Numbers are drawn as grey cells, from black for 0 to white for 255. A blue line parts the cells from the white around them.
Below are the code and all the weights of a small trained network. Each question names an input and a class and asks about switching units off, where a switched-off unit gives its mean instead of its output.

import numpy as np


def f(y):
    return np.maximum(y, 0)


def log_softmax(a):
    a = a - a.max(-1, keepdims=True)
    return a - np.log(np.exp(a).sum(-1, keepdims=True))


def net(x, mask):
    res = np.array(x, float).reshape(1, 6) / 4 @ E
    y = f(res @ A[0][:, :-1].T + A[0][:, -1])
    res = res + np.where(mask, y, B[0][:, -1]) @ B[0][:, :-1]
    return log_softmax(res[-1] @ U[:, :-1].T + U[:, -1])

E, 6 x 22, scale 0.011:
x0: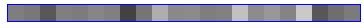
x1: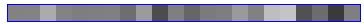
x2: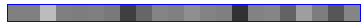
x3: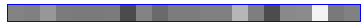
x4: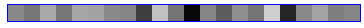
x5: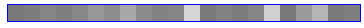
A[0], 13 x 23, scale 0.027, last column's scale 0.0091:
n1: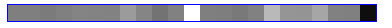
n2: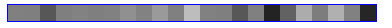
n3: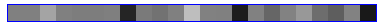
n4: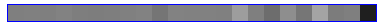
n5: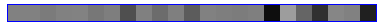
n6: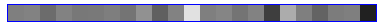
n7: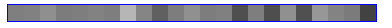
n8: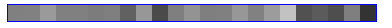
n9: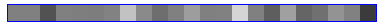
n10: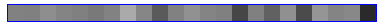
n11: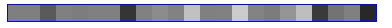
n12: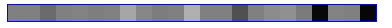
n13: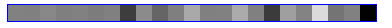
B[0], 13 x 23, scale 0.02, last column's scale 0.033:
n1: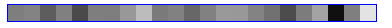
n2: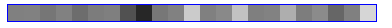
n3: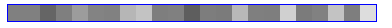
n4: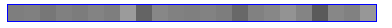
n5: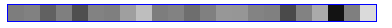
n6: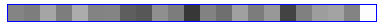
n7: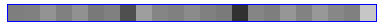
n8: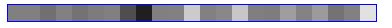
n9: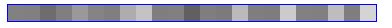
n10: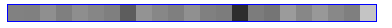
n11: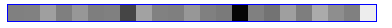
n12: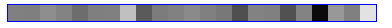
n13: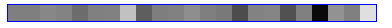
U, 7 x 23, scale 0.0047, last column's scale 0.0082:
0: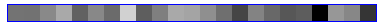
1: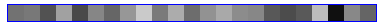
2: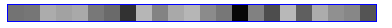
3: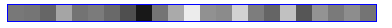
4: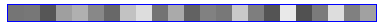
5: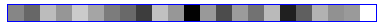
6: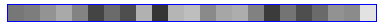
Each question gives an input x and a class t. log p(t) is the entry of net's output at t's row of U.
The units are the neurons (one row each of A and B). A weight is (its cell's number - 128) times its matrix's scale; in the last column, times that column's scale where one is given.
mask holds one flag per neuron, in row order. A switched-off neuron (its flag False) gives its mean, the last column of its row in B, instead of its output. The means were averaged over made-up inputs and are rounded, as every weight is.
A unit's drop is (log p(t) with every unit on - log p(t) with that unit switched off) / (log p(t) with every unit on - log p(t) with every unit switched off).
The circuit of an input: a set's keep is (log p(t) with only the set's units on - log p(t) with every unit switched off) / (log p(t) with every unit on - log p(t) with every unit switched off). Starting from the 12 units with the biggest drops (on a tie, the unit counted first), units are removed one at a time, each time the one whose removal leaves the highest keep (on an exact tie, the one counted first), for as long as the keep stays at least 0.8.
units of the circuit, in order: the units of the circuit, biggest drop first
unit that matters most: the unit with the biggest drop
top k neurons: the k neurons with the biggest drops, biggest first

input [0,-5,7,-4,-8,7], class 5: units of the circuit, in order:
(n6)
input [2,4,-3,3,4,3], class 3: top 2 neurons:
(n6 n1)
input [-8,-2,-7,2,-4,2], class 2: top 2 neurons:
(n7 n10)
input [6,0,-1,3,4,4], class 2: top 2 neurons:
(n6 n5)
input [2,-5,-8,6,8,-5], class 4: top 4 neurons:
(n6 n12 n8 n1)
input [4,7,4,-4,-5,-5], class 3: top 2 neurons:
(n8 n1)
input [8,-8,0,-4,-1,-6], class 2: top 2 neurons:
(n11 n8)
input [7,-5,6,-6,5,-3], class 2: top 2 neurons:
(n13 n6)
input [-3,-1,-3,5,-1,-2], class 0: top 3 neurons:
(n13 n3 n11)
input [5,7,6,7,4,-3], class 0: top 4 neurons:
(n13 n2 n6 n9)
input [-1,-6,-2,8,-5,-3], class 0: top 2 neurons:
(n13 n8)
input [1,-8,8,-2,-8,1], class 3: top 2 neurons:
(n2 n9)
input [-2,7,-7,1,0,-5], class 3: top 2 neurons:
(n8 n3)
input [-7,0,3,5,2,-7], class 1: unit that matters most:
n5
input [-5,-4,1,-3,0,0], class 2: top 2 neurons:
(n8 n13)
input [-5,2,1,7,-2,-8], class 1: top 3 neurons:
(n5 n12 n7)
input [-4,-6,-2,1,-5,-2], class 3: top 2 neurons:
(n2 n11)
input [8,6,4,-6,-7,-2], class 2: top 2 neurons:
(n11 n13)
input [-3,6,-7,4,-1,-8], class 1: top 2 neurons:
(n5 n3)
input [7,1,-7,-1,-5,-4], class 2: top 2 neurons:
(n11 n3)
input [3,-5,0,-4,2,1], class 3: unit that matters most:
n13
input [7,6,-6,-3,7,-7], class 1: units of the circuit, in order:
(n6 n12)
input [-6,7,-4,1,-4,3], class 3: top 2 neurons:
(n8 n11)
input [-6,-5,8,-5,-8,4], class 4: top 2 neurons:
(n3 n11)
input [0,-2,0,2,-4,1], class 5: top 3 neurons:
(n6 n8 n12)
